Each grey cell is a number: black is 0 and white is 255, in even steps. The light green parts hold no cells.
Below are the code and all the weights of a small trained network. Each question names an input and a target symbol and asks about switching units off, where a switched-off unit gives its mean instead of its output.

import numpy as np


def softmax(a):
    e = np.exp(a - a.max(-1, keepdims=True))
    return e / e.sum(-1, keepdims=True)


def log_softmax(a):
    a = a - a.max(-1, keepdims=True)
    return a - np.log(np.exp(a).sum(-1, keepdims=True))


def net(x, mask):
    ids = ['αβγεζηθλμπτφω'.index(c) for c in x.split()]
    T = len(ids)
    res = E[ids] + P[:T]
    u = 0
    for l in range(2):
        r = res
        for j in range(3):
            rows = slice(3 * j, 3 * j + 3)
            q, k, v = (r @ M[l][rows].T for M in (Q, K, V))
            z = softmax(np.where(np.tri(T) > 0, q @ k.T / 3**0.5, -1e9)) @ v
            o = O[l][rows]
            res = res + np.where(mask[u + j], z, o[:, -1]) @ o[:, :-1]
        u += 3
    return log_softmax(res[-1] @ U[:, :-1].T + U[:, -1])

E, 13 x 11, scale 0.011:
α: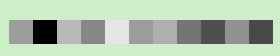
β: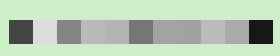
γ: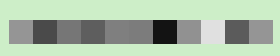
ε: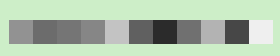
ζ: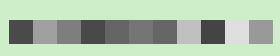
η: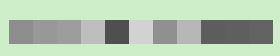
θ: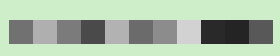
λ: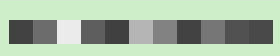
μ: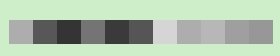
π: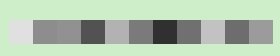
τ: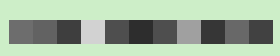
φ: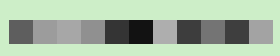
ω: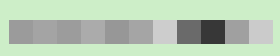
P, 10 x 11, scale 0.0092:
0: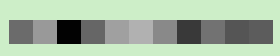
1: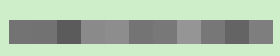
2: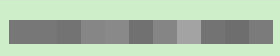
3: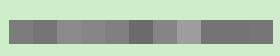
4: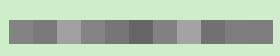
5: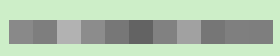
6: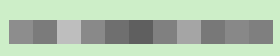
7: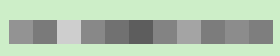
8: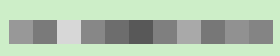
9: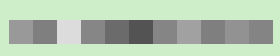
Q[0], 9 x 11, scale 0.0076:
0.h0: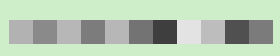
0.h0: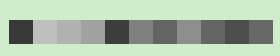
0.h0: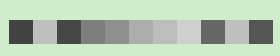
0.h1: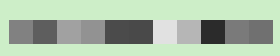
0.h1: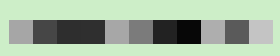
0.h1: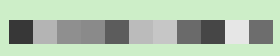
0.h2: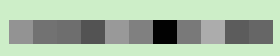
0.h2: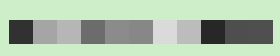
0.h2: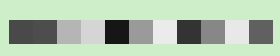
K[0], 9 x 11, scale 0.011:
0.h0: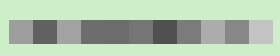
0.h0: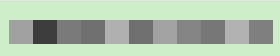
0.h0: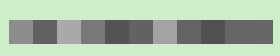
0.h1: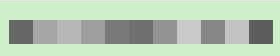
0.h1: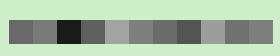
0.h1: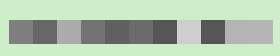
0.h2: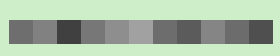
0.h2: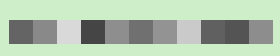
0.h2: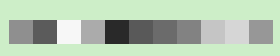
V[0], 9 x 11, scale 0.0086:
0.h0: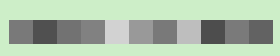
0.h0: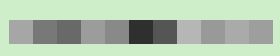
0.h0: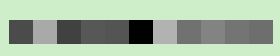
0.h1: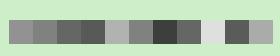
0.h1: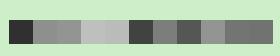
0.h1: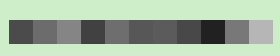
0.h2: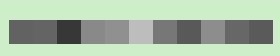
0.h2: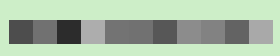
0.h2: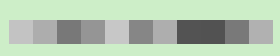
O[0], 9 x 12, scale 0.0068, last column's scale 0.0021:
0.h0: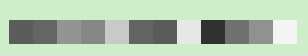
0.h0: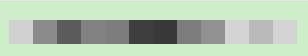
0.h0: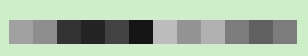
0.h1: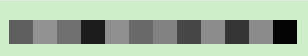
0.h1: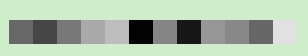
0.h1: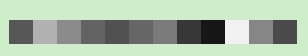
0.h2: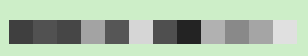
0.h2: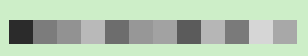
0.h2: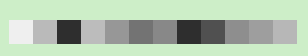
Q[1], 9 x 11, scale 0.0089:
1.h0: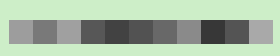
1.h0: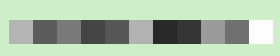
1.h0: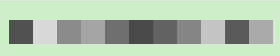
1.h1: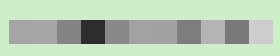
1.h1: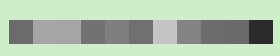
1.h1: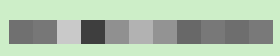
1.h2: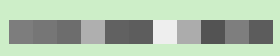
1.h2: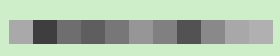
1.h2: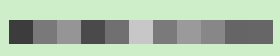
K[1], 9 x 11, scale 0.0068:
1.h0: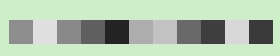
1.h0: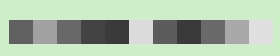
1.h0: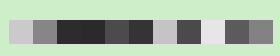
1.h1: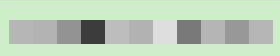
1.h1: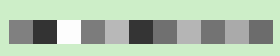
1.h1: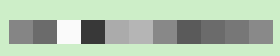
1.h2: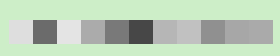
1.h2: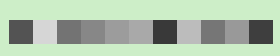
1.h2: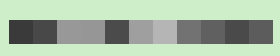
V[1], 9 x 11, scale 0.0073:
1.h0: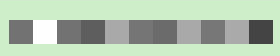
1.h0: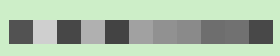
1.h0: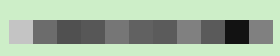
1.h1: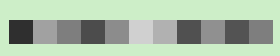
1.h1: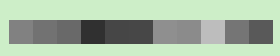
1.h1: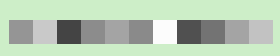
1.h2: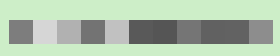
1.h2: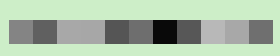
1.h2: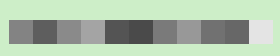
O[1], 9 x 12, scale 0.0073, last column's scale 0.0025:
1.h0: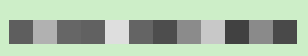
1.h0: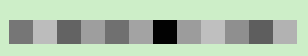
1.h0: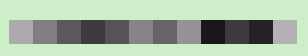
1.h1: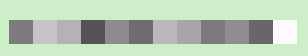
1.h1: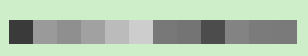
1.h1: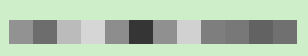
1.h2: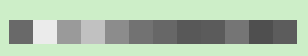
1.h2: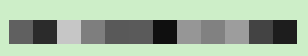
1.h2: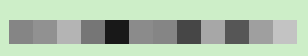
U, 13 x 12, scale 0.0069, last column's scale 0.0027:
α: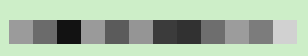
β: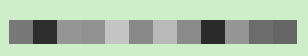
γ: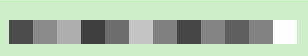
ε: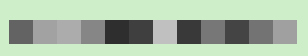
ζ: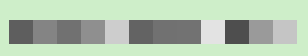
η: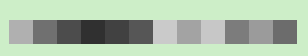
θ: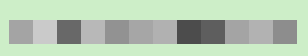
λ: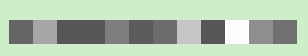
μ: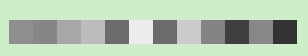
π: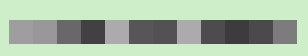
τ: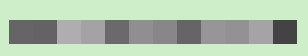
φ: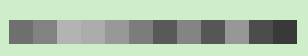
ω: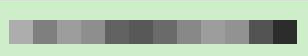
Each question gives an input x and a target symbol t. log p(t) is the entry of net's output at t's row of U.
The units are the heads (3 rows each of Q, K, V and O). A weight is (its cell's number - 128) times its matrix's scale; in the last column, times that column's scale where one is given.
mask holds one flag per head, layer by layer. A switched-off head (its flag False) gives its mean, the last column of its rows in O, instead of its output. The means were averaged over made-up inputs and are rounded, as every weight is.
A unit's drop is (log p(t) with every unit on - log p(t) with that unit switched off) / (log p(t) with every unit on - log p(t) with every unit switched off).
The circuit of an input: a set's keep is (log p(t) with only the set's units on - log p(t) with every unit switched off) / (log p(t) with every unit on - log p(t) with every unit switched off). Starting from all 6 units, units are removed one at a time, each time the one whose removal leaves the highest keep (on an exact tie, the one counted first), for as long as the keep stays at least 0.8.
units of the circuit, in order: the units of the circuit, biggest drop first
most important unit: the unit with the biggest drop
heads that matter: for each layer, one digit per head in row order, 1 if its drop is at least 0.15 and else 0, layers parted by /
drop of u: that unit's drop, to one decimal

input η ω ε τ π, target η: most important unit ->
1.h1
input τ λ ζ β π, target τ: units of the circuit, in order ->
0.h2; 1.h0; 1.h2
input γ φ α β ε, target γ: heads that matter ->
011 / 010
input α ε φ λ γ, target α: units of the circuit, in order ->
0.h2; 0.h0
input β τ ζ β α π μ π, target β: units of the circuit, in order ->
1.h0; 0.h2; 1.h2; 0.h1
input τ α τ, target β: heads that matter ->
101 / 100
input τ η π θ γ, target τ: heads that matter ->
001 / 100
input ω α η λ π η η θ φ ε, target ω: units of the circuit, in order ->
1.h1; 0.h2; 1.h2
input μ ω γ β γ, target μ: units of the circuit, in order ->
1.h1; 0.h1; 0.h0
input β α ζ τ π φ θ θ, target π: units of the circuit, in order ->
0.h2; 1.h0
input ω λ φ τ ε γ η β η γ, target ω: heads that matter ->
001 / 010
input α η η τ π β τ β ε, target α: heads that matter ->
101 / 010
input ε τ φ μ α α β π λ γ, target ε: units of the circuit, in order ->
0.h1; 0.h2; 1.h1; 1.h0
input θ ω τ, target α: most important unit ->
1.h1
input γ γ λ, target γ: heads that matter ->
001 / 010
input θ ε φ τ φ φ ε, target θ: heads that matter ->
100 / 001
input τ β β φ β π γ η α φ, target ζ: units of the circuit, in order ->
0.h0; 1.h0
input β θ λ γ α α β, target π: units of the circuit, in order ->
1.h0; 0.h1; 0.h2; 0.h0
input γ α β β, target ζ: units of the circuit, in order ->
1.h0; 0.h1
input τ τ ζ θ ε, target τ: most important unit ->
0.h2
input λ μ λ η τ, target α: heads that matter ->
000 / 010
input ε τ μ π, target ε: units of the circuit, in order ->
0.h2; 0.h1; 1.h1; 1.h0
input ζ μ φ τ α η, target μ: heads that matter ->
110 / 000
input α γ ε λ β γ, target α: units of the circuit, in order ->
0.h2; 1.h1
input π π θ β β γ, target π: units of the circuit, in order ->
0.h1; 1.h0
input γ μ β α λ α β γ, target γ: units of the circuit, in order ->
0.h2; 0.h1; 1.h1
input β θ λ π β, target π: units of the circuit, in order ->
1.h0; 0.h0
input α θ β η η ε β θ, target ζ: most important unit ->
1.h0
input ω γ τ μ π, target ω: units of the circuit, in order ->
1.h1; 0.h2; 1.h2
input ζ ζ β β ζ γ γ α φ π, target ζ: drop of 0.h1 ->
0.5
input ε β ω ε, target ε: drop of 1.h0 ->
0.2
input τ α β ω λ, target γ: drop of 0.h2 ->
0.7
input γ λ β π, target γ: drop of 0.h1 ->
0.4
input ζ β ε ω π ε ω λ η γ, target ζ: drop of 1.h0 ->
0.6
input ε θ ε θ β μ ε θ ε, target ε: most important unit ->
0.h1
